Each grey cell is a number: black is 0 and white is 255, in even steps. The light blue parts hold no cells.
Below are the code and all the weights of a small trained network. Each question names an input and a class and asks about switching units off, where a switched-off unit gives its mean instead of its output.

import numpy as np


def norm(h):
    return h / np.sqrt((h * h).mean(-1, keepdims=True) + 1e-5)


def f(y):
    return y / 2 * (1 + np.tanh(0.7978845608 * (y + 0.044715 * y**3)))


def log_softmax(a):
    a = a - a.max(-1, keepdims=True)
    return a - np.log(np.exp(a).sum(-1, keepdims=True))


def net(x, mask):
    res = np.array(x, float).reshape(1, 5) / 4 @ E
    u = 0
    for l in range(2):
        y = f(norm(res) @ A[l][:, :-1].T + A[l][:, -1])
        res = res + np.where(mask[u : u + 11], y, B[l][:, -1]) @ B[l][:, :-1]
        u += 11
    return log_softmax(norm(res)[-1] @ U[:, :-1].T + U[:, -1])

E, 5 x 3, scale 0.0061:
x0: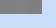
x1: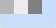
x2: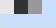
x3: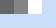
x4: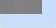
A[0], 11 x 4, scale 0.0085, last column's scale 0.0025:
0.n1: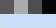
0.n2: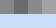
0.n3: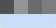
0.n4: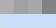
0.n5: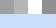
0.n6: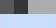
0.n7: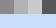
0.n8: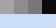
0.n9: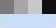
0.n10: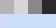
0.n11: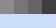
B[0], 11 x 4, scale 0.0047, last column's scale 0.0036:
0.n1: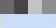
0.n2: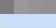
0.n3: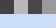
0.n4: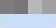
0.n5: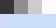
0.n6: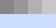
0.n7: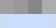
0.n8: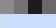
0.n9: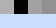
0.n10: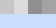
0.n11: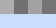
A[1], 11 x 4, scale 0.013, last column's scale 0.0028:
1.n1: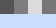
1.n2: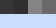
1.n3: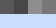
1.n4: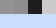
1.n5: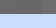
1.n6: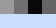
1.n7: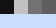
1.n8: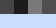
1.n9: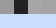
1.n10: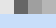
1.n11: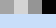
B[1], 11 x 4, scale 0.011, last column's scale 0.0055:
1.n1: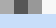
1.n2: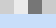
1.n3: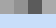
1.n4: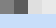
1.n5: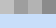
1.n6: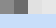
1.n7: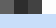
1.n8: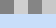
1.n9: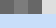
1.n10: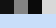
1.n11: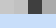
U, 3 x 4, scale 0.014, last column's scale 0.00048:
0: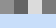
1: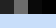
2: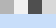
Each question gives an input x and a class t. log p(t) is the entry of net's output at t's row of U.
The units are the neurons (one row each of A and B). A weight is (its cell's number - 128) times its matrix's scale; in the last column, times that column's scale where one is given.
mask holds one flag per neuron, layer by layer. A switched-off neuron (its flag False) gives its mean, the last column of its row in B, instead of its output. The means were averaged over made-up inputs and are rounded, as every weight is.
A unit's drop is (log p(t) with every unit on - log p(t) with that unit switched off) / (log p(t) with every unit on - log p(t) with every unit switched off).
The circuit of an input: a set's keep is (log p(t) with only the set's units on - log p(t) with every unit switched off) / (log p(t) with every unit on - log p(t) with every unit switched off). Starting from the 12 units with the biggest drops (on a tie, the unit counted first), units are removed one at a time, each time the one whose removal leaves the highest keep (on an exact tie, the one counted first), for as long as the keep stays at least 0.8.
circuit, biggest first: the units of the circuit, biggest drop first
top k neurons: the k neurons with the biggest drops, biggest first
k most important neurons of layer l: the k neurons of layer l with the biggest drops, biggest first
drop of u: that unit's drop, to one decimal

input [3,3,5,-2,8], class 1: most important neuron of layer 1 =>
(1.n10)
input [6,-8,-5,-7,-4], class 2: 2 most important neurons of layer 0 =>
(0.n10, 0.n1)
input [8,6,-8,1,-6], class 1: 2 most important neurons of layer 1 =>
(1.n7, 1.n2)
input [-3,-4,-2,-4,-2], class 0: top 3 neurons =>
(0.n5, 1.n6, 1.n4)
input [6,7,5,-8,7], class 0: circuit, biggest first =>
(1.n4, 1.n6)
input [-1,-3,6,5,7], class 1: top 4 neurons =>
(1.n10, 1.n9, 1.n6, 1.n4)
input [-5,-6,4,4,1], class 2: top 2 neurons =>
(1.n2, 1.n7)
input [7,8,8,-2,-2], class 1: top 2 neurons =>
(1.n10, 1.n2)
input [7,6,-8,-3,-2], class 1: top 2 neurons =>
(1.n7, 1.n2)
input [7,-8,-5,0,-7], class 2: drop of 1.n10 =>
0.1
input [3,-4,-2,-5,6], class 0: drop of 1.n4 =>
0.1
